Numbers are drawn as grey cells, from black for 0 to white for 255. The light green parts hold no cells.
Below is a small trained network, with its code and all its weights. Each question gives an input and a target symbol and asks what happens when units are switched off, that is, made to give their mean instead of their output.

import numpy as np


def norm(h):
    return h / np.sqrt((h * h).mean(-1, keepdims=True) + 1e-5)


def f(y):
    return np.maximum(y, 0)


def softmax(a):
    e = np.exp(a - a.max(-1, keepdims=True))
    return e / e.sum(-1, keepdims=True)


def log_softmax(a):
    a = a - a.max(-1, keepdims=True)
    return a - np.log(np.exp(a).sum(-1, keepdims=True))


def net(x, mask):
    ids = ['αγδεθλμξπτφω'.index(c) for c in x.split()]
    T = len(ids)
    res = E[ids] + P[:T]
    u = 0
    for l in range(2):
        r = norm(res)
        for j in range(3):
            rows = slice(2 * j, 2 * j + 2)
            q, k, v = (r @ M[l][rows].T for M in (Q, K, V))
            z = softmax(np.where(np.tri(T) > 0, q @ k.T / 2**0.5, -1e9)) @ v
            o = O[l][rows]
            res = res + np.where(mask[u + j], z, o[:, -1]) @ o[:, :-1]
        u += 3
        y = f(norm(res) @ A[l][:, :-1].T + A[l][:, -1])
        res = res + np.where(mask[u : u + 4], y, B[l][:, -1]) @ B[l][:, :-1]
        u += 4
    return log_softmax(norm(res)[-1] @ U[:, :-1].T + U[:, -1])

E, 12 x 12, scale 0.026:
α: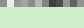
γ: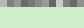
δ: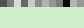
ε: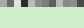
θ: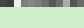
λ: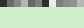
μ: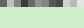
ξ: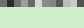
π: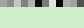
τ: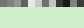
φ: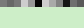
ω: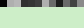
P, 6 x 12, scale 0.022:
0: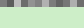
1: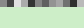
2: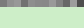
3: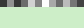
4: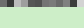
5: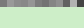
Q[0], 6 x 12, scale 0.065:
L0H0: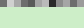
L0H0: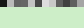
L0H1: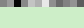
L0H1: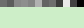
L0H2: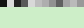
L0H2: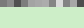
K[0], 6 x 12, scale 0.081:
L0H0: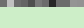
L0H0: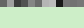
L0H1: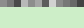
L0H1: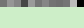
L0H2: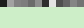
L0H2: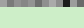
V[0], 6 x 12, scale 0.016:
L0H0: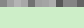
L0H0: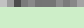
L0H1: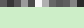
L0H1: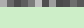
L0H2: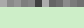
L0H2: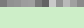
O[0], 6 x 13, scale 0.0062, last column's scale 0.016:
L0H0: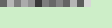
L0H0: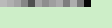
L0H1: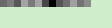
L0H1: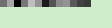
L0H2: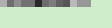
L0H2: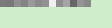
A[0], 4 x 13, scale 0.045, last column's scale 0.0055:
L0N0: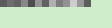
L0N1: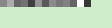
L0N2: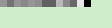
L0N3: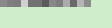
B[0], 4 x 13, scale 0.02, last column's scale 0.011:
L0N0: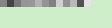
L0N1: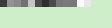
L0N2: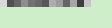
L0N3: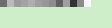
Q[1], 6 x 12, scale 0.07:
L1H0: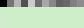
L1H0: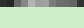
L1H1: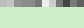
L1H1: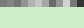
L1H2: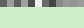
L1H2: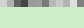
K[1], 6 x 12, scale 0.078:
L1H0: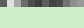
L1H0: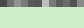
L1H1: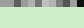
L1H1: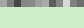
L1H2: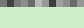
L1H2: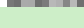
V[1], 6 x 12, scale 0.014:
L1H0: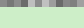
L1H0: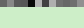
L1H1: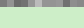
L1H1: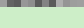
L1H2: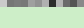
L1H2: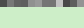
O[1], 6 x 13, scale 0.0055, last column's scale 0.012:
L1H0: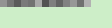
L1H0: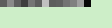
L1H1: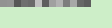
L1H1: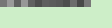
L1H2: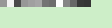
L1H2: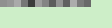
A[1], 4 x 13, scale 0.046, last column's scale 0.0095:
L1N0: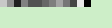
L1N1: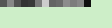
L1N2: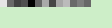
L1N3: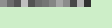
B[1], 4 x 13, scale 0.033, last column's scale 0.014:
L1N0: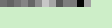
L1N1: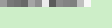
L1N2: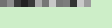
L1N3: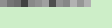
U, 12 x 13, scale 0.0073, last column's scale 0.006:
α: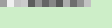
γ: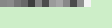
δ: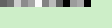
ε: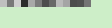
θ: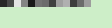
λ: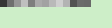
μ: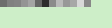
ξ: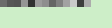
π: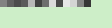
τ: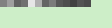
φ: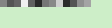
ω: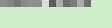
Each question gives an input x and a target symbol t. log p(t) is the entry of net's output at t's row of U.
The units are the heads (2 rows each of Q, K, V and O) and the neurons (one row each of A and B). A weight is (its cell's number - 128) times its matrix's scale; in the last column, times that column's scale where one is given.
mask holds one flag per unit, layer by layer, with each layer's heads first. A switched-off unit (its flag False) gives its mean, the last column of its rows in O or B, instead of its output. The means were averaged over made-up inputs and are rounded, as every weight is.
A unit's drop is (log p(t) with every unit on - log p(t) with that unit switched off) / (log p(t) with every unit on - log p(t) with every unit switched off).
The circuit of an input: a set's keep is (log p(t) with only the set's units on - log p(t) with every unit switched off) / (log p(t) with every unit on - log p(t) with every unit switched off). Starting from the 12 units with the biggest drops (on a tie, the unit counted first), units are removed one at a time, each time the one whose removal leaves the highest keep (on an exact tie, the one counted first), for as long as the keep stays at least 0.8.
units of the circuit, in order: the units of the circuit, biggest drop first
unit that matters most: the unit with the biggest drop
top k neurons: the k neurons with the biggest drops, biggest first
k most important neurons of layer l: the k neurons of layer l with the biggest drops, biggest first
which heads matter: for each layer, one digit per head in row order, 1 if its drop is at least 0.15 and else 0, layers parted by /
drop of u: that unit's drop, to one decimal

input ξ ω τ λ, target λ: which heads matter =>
001 / 000
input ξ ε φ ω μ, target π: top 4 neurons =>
(L1N0; L0N2; L0N1; L1N3)
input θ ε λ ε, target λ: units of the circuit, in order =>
(L0H2; L1N1)
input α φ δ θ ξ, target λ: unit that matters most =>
L0N0
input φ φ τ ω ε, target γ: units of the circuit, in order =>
(L1N2; L0N2; L0N1)
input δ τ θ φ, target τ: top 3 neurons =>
(L0N0; L1N1; L0N2)
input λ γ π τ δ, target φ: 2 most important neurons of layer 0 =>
(L0N2; L0N3)
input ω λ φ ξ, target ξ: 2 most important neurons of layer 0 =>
(L0N3; L0N1)
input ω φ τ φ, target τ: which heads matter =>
010 / 000
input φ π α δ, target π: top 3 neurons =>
(L1N1; L0N3; L0N0)
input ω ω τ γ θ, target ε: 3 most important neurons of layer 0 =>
(L0N2; L0N3; L0N1)
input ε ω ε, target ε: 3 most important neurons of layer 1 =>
(L1N1; L1N0; L1N3)
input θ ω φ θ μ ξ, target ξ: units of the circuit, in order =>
(L0N1; L1N1)
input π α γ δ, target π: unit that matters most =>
L1N1
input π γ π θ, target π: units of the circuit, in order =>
(L0N3; L1N1; L0H2)
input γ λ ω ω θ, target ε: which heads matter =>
100 / 000
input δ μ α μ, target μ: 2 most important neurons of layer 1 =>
(L1N0; L1N1)
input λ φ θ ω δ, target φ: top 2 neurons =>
(L0N2; L1N1)
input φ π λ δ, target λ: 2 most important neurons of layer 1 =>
(L1N1; L1N3)
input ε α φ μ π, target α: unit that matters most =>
L0N3
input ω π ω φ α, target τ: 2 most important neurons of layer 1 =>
(L1N0; L1N3)
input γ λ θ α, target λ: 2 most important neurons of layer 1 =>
(L1N1; L1N3)
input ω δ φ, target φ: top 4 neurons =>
(L1N1; L0N3; L1N3; L1N0)
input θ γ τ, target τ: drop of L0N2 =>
0.1
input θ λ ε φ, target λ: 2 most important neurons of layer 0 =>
(L0N1; L0N2)
